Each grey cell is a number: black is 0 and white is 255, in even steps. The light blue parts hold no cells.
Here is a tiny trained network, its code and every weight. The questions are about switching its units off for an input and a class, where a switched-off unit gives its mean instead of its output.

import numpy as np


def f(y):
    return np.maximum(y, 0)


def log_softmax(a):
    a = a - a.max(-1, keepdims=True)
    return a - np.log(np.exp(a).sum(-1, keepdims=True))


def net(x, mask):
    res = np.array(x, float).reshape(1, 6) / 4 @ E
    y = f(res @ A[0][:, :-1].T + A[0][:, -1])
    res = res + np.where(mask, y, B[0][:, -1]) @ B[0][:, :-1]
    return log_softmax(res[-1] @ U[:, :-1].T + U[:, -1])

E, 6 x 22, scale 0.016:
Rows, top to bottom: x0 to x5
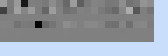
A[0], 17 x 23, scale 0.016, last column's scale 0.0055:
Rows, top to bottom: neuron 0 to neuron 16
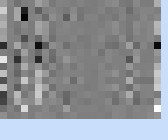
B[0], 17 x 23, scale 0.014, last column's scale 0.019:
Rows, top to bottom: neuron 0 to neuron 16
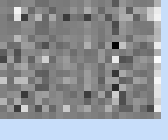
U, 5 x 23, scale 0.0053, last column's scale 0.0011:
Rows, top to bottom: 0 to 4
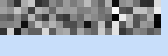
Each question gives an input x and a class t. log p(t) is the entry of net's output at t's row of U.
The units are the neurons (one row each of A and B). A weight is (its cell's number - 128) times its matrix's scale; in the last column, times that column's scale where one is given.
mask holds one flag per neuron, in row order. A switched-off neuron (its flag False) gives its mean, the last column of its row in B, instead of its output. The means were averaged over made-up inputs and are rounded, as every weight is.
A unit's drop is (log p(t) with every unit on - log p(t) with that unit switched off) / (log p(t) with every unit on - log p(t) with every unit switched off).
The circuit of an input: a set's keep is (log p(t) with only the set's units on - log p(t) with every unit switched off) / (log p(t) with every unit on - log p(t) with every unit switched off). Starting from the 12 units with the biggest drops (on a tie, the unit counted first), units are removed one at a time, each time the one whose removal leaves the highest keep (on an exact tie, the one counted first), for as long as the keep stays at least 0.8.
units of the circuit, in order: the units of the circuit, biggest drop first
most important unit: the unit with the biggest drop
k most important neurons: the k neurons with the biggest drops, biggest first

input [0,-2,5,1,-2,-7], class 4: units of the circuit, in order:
neuron 6; neuron 11; neuron 2
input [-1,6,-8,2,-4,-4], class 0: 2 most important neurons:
neuron 6; neuron 2
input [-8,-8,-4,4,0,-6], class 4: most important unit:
neuron 8
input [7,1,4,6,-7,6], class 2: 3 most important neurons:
neuron 6; neuron 2; neuron 11
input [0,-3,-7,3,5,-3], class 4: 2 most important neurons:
neuron 11; neuron 2
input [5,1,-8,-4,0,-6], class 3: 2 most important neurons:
neuron 6; neuron 13
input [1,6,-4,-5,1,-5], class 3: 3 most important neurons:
neuron 13; neuron 1; neuron 15
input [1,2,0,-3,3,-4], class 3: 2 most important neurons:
neuron 1; neuron 15
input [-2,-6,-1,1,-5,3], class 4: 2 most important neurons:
neuron 8; neuron 6
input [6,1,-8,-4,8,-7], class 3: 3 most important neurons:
neuron 6; neuron 13; neuron 2
